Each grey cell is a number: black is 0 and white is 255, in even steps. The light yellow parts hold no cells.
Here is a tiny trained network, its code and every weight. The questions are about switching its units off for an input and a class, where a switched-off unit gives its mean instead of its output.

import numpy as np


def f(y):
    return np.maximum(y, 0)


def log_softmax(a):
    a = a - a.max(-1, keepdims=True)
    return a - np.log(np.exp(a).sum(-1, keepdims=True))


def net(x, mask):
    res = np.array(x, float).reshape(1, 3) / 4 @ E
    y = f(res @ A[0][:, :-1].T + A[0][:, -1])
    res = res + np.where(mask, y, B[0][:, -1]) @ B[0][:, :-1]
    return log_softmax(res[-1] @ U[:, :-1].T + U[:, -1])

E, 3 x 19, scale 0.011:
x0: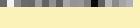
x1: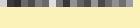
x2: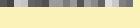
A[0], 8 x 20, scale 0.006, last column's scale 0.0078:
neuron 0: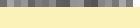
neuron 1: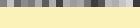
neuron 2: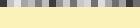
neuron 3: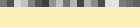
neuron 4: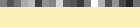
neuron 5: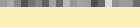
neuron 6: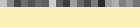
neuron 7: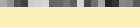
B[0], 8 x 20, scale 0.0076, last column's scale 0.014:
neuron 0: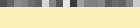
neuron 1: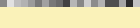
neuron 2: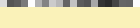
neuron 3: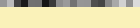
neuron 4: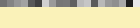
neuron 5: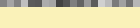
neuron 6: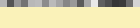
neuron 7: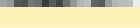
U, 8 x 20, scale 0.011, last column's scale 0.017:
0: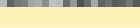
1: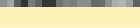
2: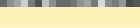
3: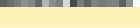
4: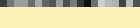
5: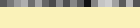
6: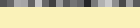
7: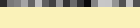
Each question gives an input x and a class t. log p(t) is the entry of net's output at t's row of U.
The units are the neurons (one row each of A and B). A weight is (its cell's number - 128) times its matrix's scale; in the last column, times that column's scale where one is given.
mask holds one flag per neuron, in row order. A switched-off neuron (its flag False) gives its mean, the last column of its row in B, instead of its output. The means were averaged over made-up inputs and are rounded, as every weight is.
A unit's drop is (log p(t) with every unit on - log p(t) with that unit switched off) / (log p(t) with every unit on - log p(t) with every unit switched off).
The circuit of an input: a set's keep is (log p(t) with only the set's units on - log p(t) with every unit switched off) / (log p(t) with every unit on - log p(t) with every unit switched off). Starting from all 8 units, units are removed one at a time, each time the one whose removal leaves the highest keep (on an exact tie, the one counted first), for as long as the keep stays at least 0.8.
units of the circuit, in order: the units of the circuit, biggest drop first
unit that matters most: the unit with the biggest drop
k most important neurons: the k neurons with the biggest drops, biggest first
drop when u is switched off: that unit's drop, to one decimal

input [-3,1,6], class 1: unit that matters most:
neuron 3
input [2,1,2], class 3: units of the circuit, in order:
(neuron 7; neuron 2; neuron 4)
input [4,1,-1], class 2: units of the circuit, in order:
(neuron 2; neuron 3)
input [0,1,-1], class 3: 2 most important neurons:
(neuron 2; neuron 3)
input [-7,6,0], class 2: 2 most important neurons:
(neuron 4; neuron 2)
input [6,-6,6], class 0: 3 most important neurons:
(neuron 2; neuron 7; neuron 4)
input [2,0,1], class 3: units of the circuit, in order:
(neuron 4; neuron 7; neuron 2)
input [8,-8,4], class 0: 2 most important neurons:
(neuron 2; neuron 4)
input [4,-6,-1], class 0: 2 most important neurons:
(neuron 2; neuron 4)
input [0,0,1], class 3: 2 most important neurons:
(neuron 7; neuron 2)
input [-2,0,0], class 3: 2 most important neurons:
(neuron 1; neuron 5)
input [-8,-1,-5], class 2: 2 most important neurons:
(neuron 4; neuron 3)
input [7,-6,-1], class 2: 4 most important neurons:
(neuron 5; neuron 1; neuron 6; neuron 0)
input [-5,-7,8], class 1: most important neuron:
(neuron 3)
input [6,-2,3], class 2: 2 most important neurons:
(neuron 1; neuron 5)
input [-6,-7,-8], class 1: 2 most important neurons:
(neuron 7; neuron 6)
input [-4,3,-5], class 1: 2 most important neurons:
(neuron 7; neuron 2)
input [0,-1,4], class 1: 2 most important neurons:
(neuron 3; neuron 6)
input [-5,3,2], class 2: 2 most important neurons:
(neuron 4; neuron 2)
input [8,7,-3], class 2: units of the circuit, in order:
(neuron 1)
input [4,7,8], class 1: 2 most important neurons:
(neuron 3; neuron 2)
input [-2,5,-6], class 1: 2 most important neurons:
(neuron 7; neuron 2)
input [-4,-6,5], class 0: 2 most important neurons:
(neuron 2; neuron 7)
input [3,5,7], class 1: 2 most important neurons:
(neuron 3; neuron 2)
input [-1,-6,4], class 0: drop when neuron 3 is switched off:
0.0
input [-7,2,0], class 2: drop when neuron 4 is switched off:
0.2
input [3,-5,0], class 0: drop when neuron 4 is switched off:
0.1
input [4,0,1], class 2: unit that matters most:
neuron 1
